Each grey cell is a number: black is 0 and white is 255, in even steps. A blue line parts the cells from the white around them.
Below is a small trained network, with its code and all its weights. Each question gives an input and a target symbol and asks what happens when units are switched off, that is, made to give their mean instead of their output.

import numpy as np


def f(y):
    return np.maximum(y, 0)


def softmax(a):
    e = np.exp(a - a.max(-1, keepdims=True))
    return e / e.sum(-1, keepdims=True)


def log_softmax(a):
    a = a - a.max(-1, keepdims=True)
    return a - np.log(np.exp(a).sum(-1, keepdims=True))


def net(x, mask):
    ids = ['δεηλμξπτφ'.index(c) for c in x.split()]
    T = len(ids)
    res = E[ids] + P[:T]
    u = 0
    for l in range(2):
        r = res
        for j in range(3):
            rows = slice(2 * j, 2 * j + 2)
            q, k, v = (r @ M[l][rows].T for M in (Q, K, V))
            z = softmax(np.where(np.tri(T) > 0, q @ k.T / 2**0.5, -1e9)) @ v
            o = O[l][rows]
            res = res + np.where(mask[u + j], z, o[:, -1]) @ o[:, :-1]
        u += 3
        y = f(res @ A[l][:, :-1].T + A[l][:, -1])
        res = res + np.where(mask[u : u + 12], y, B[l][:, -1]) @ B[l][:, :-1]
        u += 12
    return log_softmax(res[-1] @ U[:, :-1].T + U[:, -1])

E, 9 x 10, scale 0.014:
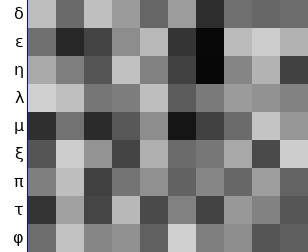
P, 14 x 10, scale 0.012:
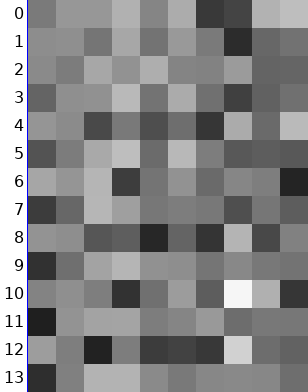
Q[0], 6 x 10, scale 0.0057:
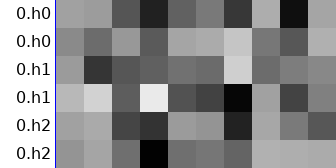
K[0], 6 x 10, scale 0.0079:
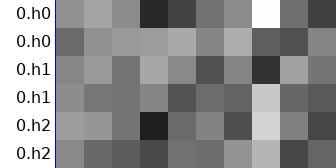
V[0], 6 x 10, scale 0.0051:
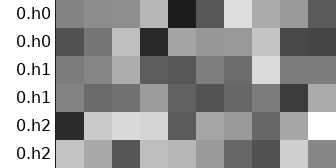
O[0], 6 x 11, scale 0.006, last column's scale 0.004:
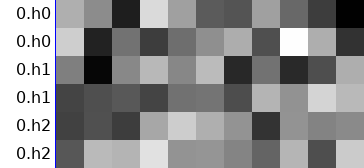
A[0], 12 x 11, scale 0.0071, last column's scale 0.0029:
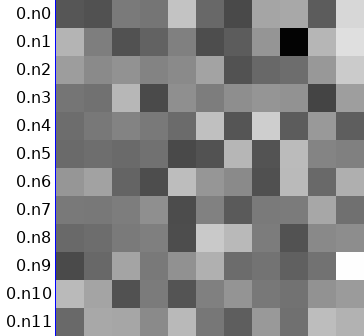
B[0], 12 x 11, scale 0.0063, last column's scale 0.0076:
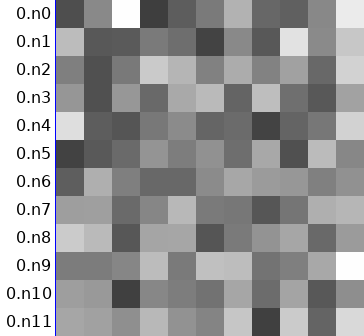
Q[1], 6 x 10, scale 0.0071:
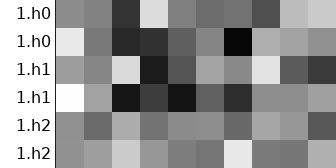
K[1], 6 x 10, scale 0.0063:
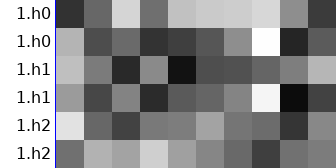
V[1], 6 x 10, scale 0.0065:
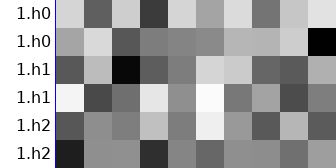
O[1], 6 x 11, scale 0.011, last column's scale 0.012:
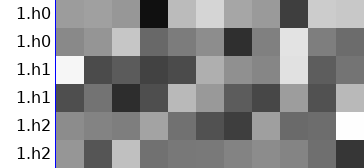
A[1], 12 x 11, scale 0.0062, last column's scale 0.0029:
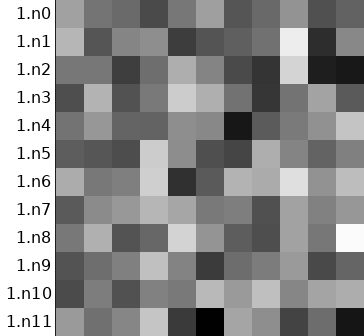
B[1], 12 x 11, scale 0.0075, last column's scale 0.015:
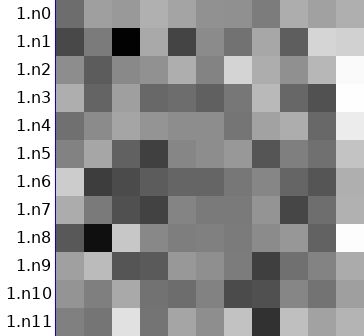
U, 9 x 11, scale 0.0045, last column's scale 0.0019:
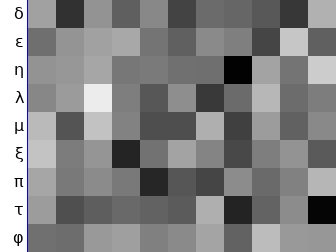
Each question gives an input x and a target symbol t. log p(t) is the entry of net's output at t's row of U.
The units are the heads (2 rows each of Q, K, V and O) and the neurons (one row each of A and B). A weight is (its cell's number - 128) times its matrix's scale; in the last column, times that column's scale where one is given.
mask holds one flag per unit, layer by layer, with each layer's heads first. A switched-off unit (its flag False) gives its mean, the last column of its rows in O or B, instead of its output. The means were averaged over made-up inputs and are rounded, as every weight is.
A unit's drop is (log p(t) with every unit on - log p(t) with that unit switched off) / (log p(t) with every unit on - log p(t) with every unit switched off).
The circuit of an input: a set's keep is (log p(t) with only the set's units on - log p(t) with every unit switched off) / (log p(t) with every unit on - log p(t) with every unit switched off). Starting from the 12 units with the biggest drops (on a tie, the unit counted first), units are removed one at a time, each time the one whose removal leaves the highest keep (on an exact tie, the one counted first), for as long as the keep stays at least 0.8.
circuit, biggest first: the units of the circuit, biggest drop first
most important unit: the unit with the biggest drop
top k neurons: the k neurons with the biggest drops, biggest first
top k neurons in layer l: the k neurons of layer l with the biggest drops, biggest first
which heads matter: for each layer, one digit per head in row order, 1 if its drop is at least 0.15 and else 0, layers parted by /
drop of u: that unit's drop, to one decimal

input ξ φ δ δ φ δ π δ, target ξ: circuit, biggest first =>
(1.h0; 1.h1; 0.n11; 0.h2)
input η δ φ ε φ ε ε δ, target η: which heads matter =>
100 / 110
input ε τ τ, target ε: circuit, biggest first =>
(1.h1; 0.n0; 0.n11)
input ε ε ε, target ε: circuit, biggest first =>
(1.h1; 0.n0)
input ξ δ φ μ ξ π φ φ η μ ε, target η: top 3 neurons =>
(0.n0; 1.n9; 1.n11)
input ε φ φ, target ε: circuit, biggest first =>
(1.h1; 1.h0)
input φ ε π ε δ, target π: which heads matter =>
010 / 110
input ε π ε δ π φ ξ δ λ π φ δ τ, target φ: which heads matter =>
000 / 110
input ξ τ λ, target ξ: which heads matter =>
101 / 110
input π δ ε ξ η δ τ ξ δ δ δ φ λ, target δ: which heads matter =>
010 / 010
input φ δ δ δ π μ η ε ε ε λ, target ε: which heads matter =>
001 / 010
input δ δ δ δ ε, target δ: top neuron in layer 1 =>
(1.n3)
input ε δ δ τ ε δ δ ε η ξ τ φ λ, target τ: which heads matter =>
000 / 100
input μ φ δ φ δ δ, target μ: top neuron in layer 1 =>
(1.n11)
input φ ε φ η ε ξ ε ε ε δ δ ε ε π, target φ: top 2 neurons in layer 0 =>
(0.n0; 0.n9)
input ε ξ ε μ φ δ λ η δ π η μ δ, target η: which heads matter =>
000 / 110
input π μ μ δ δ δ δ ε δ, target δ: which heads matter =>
000 / 010
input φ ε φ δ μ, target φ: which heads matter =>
000 / 110
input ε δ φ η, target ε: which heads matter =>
000 / 110
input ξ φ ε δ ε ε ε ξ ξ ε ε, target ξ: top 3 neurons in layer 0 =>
(0.n0; 0.n1; 0.n4)
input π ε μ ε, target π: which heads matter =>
011 / 110
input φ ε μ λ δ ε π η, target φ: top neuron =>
(1.n2)
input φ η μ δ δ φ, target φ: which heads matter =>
001 / 110
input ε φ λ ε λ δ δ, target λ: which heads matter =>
000 / 100
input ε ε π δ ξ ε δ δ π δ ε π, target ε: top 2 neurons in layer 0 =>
(0.n0; 0.n11)
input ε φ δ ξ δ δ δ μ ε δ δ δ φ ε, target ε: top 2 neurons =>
(0.n0; 0.n11)
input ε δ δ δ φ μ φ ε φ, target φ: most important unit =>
1.h0
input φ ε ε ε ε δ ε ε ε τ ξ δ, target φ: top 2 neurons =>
(1.n2; 0.n0)
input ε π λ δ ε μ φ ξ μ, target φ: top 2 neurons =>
(0.n1; 1.n2)
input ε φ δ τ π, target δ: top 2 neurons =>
(1.n3; 1.n8)
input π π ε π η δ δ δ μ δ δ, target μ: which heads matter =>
001 / 110
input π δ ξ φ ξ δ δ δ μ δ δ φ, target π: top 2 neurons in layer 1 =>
(1.n1; 1.n6)
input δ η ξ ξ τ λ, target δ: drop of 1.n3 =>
0.2
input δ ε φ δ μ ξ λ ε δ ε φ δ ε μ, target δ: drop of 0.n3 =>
0.0
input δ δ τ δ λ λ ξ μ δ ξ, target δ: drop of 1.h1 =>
0.6
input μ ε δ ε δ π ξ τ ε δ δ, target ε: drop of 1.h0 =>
0.1
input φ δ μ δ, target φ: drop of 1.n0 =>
0.1
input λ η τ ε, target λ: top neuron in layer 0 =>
(0.n11)
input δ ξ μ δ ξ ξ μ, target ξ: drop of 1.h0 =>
0.5
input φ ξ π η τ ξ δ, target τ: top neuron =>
(1.n1)
